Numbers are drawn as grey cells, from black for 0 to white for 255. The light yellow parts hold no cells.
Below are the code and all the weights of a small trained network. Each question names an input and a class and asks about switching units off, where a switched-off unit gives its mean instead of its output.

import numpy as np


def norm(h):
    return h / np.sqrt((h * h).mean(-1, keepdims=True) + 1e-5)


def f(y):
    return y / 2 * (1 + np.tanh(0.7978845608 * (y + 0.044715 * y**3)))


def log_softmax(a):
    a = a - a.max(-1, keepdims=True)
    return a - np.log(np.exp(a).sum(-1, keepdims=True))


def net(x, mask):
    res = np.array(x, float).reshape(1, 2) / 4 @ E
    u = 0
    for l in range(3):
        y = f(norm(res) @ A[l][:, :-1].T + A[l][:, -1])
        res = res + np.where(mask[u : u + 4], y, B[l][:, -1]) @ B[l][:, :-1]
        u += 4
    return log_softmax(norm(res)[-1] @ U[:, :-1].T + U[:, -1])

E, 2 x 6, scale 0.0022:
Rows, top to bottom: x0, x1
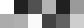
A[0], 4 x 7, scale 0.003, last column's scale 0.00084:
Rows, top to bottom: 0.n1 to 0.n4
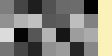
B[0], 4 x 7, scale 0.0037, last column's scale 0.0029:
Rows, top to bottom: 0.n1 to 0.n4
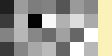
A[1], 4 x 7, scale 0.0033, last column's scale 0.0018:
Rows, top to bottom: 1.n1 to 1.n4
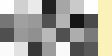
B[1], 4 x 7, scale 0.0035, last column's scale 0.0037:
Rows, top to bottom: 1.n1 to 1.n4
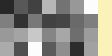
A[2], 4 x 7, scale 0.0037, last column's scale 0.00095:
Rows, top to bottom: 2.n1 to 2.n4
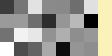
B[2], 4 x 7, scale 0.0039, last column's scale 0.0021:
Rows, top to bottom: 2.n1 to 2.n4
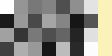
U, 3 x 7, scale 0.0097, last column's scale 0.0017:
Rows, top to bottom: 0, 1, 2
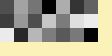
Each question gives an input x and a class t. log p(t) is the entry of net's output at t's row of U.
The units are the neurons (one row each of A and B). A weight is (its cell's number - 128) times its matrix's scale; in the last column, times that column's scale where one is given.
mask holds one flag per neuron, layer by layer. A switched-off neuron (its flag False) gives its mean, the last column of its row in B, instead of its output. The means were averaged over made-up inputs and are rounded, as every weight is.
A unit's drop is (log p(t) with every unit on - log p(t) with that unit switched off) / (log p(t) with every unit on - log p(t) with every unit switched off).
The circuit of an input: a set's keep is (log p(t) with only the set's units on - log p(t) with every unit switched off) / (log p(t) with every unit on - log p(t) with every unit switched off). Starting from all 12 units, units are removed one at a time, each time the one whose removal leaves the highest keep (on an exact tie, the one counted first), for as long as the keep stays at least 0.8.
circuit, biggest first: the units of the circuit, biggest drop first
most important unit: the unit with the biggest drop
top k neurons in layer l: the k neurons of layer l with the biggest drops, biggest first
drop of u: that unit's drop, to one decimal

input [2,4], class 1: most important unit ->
1.n1
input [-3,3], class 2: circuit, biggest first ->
[2.n4 2.n3 2.n1]
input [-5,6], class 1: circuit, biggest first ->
[2.n4 0.n2]
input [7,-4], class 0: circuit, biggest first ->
[2.n4 1.n1]
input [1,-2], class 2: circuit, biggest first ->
[0.n2 1.n1 0.n4]
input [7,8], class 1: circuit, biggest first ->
[1.n1 0.n2]
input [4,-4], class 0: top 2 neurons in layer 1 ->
[1.n1 1.n3]
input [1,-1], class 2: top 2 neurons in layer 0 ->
[0.n1 0.n2]
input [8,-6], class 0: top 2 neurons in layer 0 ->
[0.n2 0.n3]
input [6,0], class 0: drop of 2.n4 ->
1.0
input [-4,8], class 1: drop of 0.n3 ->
0.1
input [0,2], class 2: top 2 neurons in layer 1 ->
[1.n4 1.n1]
